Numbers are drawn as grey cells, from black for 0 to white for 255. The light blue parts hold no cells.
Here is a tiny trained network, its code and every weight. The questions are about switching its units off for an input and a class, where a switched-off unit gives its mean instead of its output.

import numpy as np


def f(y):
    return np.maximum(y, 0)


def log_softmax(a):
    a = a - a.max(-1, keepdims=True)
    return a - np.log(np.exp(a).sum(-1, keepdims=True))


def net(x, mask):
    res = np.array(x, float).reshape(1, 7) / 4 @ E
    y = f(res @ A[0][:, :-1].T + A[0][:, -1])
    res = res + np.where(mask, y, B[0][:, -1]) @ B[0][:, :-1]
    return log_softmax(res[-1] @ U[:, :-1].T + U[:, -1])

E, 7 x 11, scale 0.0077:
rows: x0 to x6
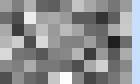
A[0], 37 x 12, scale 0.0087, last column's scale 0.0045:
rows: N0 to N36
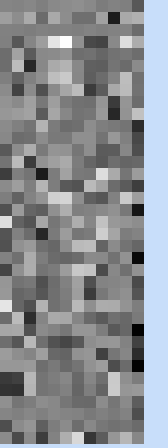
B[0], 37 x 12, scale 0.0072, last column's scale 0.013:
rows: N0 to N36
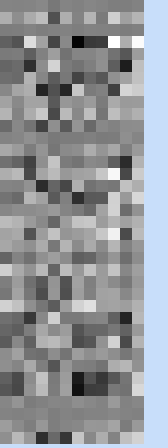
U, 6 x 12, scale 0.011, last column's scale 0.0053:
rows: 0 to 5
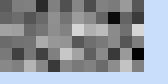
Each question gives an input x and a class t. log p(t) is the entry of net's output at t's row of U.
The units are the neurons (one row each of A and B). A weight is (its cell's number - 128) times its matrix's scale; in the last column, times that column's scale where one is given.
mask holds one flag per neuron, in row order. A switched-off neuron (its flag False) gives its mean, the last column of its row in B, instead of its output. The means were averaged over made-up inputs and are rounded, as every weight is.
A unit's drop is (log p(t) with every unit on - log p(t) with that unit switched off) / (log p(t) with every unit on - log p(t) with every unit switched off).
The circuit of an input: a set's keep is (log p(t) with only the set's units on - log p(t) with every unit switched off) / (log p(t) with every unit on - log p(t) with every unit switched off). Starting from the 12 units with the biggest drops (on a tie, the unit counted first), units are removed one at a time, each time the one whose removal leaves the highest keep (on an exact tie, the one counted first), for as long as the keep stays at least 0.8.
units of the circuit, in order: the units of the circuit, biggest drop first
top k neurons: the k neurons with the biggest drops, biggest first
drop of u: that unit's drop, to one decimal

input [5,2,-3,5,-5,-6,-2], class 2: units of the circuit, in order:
N3
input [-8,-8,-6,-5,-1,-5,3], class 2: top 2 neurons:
N3; N14
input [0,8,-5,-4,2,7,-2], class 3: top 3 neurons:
N28; N7; N36
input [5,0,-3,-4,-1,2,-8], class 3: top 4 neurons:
N28; N36; N7; N21
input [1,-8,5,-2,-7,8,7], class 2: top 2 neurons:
N3; N14
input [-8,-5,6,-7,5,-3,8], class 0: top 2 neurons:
N7; N36
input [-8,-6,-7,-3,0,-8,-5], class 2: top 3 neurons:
N3; N32; N31
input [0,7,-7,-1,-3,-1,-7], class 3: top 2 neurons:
N28; N7
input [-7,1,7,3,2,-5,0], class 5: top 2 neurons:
N3; N7
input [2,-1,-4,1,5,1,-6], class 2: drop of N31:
0.2
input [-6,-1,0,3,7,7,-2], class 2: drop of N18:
0.1
